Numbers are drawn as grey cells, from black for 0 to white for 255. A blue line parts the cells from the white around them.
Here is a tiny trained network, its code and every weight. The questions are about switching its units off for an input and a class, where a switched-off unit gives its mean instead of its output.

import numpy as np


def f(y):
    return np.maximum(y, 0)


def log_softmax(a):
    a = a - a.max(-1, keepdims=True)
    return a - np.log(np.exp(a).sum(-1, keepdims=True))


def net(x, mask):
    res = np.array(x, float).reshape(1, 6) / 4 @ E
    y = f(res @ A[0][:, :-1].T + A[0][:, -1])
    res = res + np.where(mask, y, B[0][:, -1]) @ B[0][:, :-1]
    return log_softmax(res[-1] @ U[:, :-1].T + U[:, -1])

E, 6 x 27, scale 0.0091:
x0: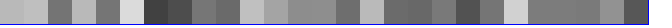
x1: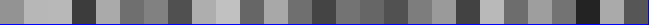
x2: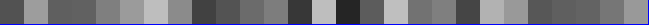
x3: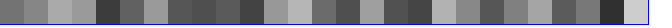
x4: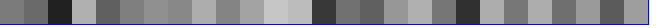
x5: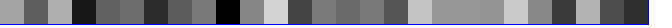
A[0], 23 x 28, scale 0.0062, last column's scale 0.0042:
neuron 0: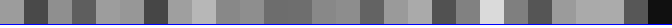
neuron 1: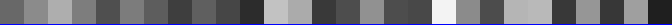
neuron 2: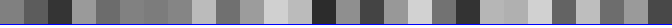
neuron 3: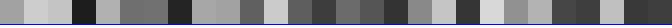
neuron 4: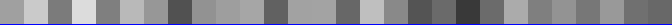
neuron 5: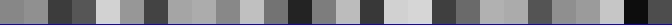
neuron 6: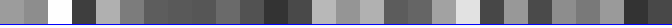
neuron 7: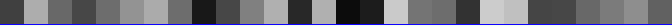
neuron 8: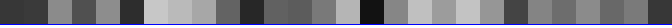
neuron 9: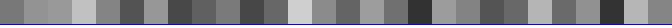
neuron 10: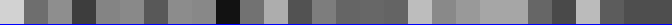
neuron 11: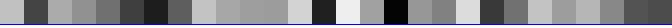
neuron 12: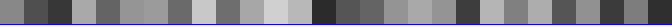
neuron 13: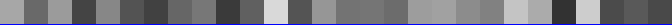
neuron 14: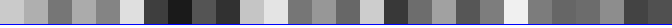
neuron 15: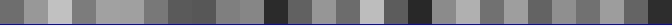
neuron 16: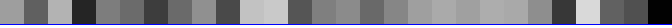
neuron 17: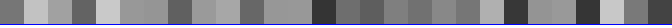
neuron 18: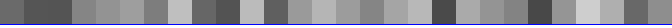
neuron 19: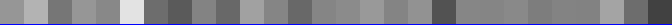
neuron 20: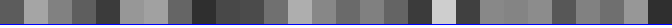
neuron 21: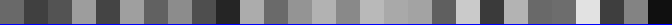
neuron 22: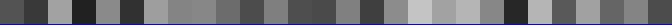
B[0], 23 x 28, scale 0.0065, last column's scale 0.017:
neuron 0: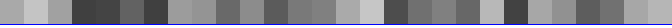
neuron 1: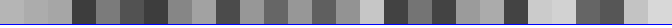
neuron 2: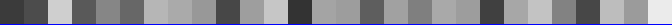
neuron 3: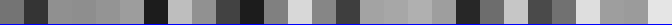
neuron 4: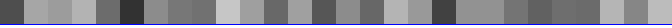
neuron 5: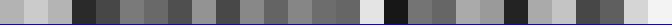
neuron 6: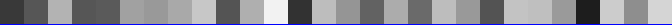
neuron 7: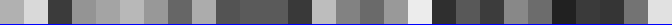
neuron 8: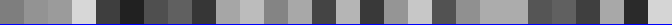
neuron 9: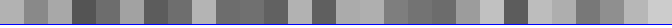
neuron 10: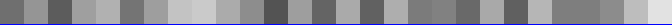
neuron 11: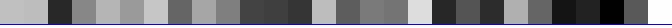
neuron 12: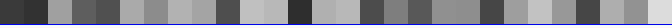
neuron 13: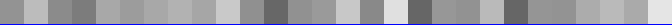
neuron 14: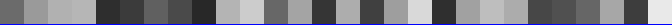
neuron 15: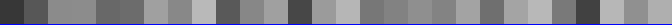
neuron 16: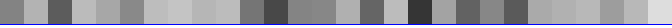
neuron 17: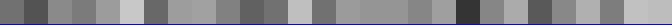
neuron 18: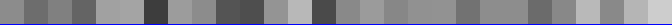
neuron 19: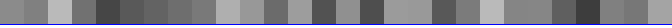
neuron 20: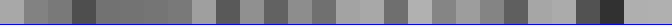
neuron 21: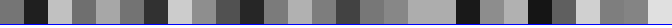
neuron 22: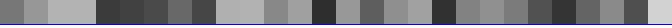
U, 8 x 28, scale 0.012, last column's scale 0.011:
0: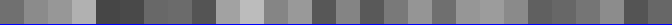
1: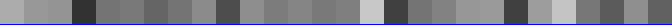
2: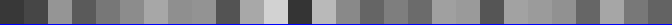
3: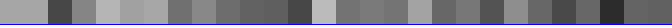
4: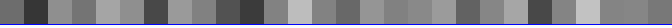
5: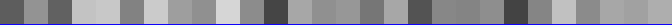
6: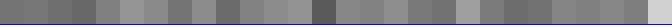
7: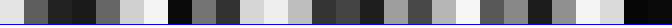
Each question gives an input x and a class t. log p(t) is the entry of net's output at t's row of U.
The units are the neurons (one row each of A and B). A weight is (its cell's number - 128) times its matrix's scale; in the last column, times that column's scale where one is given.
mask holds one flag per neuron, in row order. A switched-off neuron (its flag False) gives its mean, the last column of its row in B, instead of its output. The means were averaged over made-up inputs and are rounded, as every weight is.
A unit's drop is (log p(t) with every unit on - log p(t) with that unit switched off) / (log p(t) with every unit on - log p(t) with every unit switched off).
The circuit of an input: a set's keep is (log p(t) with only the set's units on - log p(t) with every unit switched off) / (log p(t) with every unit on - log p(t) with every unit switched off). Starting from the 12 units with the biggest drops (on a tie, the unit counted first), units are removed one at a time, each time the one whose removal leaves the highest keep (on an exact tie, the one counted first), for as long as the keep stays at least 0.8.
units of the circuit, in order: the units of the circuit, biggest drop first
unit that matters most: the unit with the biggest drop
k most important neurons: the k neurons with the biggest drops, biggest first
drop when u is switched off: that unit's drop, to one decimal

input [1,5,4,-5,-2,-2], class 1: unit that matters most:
neuron 5
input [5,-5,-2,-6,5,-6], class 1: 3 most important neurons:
(neuron 5; neuron 14; neuron 16)
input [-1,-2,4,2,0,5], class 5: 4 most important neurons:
(neuron 11; neuron 13; neuron 10; neuron 16)
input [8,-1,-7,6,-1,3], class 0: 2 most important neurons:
(neuron 14; neuron 7)
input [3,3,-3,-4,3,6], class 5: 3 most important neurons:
(neuron 16; neuron 10; neuron 13)
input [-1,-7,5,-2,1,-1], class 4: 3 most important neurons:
(neuron 11; neuron 21; neuron 18)
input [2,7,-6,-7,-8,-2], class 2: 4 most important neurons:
(neuron 6; neuron 15; neuron 1; neuron 9)
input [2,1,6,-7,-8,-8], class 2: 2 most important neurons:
(neuron 15; neuron 6)
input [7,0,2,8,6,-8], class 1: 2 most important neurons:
(neuron 9; neuron 20)
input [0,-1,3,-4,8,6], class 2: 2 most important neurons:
(neuron 2; neuron 12)
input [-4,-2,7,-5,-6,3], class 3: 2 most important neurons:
(neuron 7; neuron 2)
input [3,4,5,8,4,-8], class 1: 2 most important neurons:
(neuron 20; neuron 9)
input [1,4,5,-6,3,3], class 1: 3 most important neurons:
(neuron 5; neuron 11; neuron 0)
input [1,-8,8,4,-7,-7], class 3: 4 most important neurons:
(neuron 7; neuron 3; neuron 2; neuron 12)
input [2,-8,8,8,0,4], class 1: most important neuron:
(neuron 1)
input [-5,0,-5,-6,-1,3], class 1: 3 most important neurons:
(neuron 5; neuron 14; neuron 0)
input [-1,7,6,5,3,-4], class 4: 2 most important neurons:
(neuron 11; neuron 3)
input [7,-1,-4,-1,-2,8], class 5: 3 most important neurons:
(neuron 16; neuron 13; neuron 10)
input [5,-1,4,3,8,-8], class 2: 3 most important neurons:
(neuron 12; neuron 2; neuron 16)
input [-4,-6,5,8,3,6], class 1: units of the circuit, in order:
(neuron 1)
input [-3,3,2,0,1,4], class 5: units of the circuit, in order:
(neuron 16; neuron 13; neuron 10)
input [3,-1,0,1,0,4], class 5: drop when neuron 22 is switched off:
0.2
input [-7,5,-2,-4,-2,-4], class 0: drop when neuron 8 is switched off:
0.1
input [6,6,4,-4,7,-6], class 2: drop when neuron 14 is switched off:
0.0
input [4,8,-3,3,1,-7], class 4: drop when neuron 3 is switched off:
0.5
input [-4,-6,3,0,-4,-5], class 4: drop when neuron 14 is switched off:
0.1
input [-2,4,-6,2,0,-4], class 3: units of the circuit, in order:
(neuron 11)
